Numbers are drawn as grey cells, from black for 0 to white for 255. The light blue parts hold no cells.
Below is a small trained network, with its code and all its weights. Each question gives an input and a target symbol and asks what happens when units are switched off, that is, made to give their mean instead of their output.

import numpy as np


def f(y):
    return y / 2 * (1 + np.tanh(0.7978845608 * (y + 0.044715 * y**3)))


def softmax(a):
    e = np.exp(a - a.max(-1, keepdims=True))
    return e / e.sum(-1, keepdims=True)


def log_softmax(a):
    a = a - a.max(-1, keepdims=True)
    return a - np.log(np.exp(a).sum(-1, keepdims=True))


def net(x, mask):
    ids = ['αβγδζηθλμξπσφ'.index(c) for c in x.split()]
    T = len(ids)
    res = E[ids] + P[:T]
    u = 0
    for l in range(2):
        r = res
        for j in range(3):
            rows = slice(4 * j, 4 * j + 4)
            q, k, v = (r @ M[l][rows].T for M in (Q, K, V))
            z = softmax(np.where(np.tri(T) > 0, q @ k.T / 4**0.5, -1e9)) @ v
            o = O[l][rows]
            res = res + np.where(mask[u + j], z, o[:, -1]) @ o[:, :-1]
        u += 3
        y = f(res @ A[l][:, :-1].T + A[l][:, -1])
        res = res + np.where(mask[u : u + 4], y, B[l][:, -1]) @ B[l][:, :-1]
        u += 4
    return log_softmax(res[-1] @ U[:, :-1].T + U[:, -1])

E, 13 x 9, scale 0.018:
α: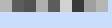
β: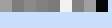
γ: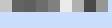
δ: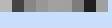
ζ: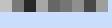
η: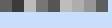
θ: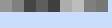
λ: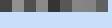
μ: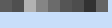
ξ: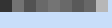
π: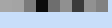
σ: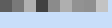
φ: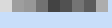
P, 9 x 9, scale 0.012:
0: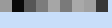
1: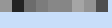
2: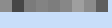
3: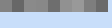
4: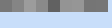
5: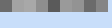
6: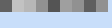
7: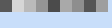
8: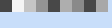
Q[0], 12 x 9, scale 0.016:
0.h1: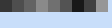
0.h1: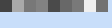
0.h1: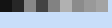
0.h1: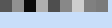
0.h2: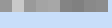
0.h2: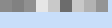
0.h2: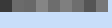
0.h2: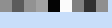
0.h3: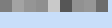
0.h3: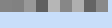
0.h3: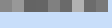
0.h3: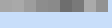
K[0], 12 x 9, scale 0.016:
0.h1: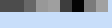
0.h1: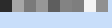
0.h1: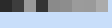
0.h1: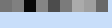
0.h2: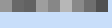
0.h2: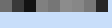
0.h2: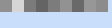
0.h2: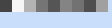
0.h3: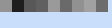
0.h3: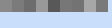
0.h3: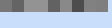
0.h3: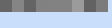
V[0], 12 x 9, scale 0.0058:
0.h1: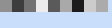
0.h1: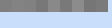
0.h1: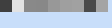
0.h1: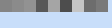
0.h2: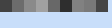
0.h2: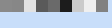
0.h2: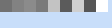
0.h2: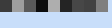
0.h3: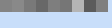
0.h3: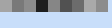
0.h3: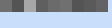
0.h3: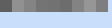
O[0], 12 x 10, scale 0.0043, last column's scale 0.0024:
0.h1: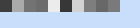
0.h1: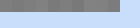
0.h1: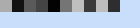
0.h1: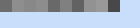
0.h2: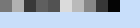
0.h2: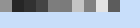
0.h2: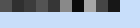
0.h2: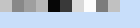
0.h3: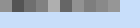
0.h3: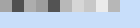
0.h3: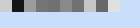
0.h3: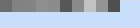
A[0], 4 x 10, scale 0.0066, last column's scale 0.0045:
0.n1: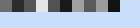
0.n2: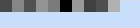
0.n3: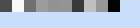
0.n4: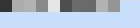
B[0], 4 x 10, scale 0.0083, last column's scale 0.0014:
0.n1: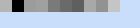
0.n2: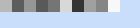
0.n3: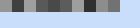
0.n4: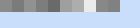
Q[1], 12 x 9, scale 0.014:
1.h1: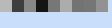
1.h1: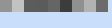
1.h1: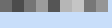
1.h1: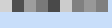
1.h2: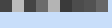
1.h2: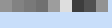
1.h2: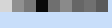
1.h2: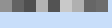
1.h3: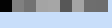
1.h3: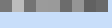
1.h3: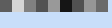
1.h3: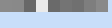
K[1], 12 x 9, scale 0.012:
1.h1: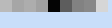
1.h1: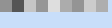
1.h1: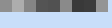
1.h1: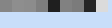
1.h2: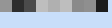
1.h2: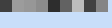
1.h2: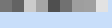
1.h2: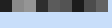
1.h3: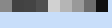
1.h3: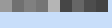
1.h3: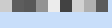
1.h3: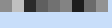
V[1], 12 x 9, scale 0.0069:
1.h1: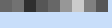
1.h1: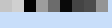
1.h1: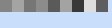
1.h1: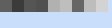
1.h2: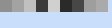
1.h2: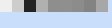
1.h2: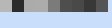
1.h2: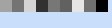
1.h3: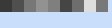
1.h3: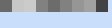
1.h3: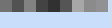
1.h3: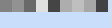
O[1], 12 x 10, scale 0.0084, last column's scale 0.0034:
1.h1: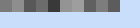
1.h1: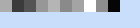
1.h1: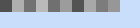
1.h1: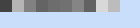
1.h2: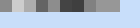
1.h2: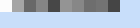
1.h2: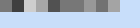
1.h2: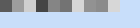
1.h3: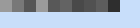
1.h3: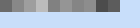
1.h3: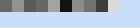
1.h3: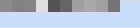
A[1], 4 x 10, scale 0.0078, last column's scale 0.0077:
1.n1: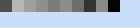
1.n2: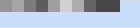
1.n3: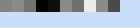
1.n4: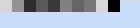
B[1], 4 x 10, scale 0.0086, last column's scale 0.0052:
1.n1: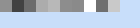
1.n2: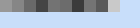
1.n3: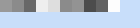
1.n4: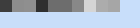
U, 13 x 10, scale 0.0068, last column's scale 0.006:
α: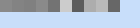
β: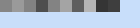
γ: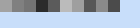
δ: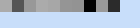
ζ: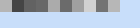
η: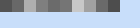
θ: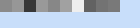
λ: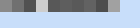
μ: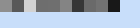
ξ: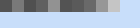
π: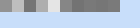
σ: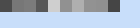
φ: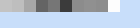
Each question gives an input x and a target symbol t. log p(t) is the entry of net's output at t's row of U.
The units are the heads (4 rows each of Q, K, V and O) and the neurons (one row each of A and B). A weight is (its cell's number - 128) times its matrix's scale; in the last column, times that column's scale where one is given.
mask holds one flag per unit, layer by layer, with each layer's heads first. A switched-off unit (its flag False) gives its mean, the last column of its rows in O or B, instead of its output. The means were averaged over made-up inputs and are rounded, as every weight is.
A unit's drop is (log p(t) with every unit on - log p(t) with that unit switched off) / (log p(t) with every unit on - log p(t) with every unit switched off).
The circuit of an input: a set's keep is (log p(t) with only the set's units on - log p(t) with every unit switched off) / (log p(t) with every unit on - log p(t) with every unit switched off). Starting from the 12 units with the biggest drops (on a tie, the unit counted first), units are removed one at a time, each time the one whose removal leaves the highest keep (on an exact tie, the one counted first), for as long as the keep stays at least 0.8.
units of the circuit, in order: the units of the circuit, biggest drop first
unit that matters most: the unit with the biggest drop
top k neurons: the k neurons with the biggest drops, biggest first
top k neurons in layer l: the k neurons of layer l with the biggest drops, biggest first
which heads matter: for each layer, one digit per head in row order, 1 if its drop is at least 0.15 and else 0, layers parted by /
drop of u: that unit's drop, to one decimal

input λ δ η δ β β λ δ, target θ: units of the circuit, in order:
(0.h2 1.h2)
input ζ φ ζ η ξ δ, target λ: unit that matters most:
0.h2
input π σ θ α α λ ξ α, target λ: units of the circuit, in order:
(0.h2 1.h2 1.h3 0.h1)
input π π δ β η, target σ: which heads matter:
011 / 010
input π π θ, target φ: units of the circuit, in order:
(1.h2 0.h2)
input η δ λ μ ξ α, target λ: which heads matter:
010 / 011
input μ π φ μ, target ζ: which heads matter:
000 / 100
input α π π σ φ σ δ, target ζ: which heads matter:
000 / 100
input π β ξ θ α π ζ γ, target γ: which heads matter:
100 / 100
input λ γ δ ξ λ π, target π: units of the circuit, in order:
(1.n3 0.h2 1.h2)
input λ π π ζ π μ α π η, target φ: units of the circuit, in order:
(1.h2 0.h2)
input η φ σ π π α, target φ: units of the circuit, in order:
(0.h2 1.h2)
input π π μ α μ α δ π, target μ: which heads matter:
011 / 110
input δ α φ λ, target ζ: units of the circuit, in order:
(1.h1 0.n2)
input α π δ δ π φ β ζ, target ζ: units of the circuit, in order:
(1.h1 0.h1)
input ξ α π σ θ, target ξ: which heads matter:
010 / 011
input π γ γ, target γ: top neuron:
(1.n3)
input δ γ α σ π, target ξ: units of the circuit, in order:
(0.h2 1.h2)
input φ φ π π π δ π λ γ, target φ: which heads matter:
110 / 011
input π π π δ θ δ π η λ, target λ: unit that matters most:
0.h1
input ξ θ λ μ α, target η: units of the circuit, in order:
(1.h2 0.h2)
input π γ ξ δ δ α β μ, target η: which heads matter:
110 / 011
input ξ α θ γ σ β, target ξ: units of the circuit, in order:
(0.h2 1.h2 1.h1)
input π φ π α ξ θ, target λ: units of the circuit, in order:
(0.h2 1.h2 1.h3)
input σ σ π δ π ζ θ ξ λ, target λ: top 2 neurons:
(0.n2 0.n1)
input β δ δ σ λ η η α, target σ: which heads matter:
010 / 010
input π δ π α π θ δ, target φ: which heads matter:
010 / 010
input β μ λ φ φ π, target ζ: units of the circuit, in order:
(1.h1)
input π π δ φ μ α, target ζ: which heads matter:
000 / 100
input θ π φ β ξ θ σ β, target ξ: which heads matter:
110 / 011
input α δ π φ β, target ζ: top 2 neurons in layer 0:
(0.n2 0.n4)
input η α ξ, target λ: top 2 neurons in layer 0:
(0.n2 0.n1)
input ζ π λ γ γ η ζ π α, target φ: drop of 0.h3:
0.0
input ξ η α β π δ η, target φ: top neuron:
(1.n3)
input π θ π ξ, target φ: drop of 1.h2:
0.5
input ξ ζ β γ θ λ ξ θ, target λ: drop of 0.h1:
0.1
